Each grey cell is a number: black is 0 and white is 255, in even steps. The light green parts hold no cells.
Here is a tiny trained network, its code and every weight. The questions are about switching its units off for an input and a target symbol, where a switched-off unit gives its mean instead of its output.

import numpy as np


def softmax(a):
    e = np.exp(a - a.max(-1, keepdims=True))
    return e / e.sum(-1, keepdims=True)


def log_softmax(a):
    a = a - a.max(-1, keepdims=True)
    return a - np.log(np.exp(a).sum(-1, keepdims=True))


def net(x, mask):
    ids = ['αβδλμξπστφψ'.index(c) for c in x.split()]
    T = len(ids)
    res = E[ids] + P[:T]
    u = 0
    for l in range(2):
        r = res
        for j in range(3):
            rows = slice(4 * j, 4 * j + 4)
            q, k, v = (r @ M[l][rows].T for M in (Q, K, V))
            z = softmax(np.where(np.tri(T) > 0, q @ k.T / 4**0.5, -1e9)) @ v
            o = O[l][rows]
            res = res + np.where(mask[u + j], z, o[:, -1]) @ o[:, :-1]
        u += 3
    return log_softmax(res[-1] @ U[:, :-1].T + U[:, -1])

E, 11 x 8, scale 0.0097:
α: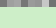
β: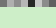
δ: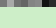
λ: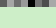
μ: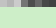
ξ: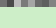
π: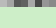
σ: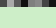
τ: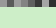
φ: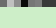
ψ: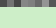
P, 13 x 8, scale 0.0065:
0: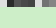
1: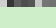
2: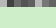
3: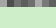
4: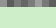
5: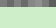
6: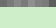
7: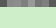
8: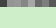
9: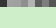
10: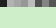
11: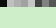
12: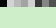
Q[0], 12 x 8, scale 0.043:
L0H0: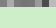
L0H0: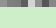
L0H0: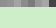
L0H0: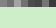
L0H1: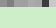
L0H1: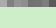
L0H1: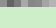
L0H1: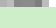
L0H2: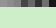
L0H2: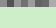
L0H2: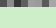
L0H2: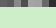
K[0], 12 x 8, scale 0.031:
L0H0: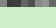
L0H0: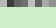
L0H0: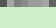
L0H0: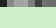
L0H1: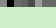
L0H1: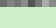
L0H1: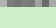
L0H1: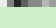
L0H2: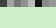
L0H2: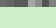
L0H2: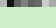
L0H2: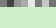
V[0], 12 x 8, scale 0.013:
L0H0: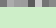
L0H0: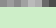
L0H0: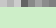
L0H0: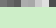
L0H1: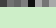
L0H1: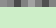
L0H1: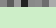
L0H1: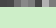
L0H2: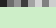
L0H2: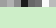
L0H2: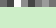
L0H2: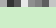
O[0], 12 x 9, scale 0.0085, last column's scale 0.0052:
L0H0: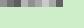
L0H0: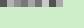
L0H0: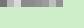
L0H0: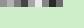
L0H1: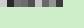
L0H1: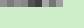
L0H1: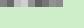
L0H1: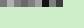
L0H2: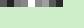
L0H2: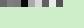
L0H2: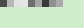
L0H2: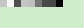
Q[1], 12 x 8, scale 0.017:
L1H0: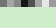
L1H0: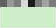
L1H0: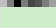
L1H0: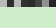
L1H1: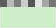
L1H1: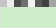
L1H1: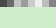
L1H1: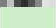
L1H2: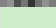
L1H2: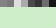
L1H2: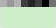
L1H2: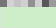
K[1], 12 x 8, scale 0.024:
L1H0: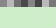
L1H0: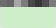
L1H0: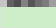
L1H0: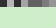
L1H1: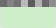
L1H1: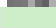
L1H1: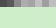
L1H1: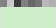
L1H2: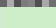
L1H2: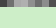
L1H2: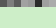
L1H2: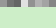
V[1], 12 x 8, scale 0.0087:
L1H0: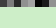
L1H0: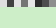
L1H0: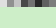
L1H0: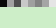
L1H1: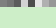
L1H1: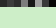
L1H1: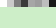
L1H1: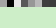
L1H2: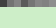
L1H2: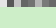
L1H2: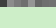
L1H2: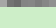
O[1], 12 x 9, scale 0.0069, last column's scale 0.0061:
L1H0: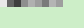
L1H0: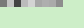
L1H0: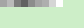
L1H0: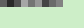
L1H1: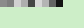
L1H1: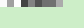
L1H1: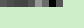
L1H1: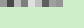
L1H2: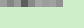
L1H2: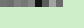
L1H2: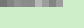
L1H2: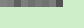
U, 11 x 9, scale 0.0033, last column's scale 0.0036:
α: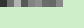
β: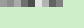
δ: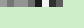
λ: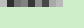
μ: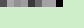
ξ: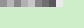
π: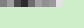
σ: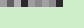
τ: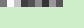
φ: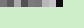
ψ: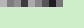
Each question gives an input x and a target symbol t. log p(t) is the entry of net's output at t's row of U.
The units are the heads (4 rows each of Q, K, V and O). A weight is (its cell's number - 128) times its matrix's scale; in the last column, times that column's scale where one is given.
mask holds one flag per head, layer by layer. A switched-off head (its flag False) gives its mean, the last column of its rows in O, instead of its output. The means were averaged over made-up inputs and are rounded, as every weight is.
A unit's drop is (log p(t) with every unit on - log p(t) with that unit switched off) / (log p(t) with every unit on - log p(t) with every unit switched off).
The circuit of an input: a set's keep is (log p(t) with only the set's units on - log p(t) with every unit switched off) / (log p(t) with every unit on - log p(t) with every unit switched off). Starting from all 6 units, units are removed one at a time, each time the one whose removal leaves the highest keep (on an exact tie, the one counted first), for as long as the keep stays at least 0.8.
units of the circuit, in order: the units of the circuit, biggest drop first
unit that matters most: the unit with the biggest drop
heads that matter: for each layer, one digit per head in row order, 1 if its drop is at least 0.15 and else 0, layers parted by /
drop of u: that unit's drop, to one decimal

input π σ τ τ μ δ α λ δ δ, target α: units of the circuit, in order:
[L0H2, L1H0, L0H0]
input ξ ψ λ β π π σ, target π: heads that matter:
001 / 010
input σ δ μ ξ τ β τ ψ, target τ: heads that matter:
011 / 110
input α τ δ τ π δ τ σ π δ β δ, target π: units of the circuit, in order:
[L0H2, L1H1, L0H1]
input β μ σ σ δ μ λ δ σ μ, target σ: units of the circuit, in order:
[L0H2, L1H1]
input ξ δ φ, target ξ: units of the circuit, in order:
[L0H2, L1H0, L0H1]
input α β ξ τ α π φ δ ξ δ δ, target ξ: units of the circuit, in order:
[L0H2, L1H0, L1H1]
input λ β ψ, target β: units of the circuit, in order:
[L1H1, L0H0]
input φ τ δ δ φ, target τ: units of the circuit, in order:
[L0H2, L1H0]
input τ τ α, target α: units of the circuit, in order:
[L1H0, L0H0, L0H2, L1H1]
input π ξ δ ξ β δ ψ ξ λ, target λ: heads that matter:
100 / 100
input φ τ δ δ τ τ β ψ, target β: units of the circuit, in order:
[L0H0, L1H1, L0H1]
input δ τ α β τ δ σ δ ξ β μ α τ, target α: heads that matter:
101 / 100
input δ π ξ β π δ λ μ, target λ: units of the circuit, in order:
[L0H0, L1H0]
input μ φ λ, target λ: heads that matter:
100 / 000
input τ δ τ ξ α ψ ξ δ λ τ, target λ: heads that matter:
110 / 100
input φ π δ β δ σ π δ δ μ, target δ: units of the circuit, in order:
[L0H2, L0H0]
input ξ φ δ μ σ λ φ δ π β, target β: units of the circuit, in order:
[L1H1, L0H0, L0H1]
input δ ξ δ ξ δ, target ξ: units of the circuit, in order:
[L0H2, L1H0, L0H1]
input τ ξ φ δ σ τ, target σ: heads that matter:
001 / 010
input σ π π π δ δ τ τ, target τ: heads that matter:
011 / 010
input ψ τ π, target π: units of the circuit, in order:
[L0H2, L1H1]
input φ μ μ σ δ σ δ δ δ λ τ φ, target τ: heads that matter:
101 / 010
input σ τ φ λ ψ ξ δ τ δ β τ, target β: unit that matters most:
L0H0
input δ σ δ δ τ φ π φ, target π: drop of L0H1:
0.1
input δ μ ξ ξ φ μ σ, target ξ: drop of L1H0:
0.3
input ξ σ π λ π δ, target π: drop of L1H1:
0.4
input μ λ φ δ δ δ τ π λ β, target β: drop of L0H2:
0.1
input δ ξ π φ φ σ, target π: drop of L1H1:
0.4
